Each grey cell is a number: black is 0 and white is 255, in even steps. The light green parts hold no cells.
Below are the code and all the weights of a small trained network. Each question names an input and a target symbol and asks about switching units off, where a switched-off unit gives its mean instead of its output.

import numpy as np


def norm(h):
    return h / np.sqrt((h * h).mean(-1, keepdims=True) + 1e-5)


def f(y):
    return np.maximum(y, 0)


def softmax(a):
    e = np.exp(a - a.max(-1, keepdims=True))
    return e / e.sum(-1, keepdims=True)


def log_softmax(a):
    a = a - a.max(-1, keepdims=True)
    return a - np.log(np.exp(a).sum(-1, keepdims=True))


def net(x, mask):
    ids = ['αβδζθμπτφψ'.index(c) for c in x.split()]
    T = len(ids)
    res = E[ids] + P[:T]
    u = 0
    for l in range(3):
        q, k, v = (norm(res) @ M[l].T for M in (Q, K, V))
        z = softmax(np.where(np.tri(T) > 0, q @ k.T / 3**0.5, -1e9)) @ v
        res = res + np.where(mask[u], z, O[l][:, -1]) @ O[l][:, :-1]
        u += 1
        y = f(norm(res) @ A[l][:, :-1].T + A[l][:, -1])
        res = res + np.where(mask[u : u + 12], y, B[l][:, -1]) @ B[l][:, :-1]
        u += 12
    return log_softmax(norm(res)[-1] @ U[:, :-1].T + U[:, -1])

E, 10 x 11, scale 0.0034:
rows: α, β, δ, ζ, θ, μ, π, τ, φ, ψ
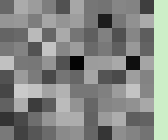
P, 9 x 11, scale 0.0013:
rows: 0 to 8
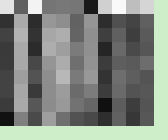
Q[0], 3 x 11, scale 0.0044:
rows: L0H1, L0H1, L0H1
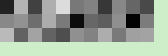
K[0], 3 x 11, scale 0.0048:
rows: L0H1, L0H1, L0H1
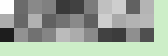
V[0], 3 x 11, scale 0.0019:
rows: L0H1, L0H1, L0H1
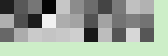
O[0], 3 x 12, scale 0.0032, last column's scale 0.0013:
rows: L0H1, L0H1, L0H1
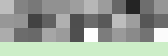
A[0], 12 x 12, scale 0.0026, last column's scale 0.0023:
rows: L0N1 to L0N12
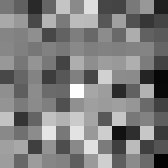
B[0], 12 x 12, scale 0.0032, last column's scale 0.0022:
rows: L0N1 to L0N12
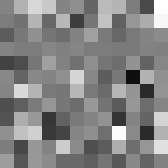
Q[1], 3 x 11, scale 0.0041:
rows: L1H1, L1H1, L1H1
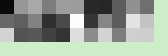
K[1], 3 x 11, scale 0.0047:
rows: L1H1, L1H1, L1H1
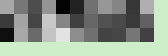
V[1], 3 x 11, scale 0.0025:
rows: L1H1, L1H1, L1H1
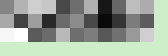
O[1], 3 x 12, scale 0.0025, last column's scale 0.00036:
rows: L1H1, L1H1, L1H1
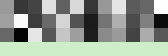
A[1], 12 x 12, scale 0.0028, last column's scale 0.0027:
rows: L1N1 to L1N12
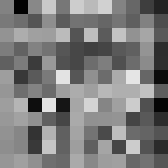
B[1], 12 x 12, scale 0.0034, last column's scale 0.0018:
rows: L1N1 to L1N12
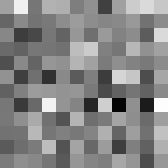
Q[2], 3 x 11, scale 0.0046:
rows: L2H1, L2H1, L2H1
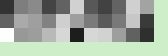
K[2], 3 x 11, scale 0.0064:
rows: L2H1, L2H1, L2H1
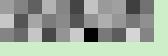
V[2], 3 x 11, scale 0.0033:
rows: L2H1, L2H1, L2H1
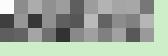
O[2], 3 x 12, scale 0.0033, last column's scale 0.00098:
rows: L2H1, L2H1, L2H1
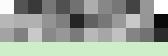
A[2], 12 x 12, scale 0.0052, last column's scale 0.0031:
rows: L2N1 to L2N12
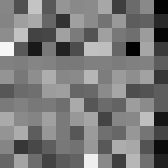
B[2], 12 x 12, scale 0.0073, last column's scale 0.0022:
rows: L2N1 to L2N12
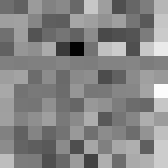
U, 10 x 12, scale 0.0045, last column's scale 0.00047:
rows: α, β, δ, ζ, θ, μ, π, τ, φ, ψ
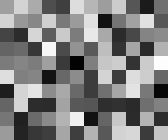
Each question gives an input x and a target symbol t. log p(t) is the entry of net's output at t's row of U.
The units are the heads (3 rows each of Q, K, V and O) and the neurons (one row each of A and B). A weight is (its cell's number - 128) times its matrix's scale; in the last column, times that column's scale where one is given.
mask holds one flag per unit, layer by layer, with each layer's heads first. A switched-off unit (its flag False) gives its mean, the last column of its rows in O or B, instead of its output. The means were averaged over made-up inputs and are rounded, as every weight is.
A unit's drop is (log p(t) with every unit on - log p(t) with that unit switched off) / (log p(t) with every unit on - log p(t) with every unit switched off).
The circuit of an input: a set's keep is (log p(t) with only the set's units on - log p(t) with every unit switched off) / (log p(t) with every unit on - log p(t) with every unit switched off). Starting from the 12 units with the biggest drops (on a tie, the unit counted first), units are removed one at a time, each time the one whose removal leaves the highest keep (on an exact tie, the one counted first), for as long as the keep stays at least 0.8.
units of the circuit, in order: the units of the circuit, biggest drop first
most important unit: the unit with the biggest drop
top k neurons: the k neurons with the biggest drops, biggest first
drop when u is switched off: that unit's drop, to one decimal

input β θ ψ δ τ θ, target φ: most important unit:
L2H1
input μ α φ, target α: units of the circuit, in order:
(L0H1 L0N10)
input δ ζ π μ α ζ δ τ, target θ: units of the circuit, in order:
(L0H1 L2H1 L2N4)
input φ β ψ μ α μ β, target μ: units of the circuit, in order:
(L1H1 L2N12)
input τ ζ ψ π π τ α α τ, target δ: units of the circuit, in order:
(L1H1 L0H1)
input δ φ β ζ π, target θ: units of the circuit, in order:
(L2H1 L2N4 L0H1)
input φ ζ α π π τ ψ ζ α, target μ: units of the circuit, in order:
(L1H1 L2N12)
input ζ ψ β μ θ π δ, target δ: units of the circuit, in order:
(L1H1 L2N1)
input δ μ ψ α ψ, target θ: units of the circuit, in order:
(L2H1 L2N4 L0H1)
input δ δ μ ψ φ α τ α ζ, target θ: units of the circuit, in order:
(L0H1 L2H1 L2N4)
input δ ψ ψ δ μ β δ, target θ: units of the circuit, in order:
(L2H1 L2N4 L0H1)
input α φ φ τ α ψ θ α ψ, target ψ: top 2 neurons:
(L2N11 L2N4)
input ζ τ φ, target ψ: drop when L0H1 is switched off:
1.3
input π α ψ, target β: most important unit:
L1H1
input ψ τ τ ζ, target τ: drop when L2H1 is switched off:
0.0
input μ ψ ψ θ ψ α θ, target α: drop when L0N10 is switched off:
0.1
